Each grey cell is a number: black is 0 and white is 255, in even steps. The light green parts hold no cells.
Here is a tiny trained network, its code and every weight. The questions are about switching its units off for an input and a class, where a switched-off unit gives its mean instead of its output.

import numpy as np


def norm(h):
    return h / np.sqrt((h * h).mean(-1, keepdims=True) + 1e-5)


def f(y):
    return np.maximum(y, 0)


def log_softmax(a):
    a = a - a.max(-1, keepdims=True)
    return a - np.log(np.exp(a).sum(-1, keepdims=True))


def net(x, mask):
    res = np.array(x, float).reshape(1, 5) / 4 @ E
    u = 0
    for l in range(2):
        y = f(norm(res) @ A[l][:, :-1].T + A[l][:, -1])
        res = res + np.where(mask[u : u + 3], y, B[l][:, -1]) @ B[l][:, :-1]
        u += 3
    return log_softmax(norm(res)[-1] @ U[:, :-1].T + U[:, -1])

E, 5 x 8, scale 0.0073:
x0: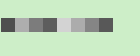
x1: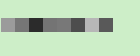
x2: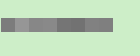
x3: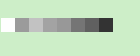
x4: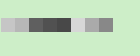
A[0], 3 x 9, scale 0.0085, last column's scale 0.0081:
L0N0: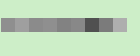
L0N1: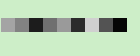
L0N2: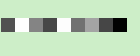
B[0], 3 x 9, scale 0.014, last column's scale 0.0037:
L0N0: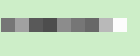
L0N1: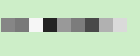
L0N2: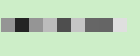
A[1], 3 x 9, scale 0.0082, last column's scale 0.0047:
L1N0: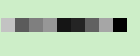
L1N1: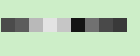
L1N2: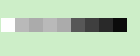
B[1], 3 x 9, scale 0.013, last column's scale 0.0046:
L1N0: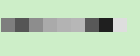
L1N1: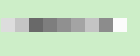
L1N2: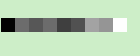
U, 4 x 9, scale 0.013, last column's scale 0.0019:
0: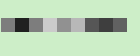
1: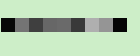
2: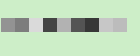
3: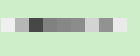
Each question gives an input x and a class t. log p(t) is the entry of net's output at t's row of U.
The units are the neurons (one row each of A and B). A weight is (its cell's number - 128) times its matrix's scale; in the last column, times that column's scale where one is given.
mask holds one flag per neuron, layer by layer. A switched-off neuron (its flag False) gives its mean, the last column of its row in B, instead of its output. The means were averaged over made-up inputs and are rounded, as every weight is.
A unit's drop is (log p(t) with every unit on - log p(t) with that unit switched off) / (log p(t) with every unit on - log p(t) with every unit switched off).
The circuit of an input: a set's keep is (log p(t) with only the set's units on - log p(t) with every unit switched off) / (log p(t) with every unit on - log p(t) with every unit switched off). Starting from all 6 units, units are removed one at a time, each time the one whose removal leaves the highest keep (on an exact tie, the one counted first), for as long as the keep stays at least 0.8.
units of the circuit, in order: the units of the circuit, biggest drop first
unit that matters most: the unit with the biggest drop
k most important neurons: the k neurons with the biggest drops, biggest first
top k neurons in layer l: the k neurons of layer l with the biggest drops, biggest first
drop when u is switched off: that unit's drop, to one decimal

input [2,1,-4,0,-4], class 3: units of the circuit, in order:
L1N1
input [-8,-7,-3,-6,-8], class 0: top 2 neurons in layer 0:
L0N1; L0N0
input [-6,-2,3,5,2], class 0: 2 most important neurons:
L1N0; L0N0
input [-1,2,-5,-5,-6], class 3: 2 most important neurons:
L1N1; L0N0
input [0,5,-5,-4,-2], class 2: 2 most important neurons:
L0N1; L1N2
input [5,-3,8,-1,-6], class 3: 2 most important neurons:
L1N1; L0N1
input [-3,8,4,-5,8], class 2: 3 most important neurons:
L0N1; L1N1; L1N2
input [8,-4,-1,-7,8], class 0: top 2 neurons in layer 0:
L0N2; L0N0
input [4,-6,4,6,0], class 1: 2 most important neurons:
L1N2; L0N1
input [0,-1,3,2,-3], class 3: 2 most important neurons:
L0N1; L1N2
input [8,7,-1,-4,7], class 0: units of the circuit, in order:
L0N2; L1N1
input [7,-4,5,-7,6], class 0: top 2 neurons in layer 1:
L1N2; L1N1
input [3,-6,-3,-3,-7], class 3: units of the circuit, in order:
L1N1; L0N1; L1N2
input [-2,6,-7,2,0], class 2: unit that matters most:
L0N1
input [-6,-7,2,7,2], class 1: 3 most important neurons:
L1N2; L0N1; L0N2
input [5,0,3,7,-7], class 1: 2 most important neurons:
L1N2; L0N0
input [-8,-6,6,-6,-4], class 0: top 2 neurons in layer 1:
L1N0; L1N2
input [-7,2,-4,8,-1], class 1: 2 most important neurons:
L1N2; L0N2
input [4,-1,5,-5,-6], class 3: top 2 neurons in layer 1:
L1N1; L1N2
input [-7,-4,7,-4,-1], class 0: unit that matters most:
L1N0
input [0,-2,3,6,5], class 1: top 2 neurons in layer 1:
L1N2; L1N1
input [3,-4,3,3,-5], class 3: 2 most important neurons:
L1N1; L0N1
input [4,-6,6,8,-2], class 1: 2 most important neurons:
L1N2; L0N1
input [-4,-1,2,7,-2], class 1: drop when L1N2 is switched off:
1.0
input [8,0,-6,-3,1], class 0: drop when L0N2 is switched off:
0.4
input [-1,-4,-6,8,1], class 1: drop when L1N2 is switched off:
0.9
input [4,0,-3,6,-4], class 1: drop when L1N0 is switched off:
0.0
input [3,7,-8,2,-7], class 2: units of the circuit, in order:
L0N1
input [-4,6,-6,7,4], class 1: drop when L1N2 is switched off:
0.8
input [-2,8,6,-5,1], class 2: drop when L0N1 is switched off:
1.0
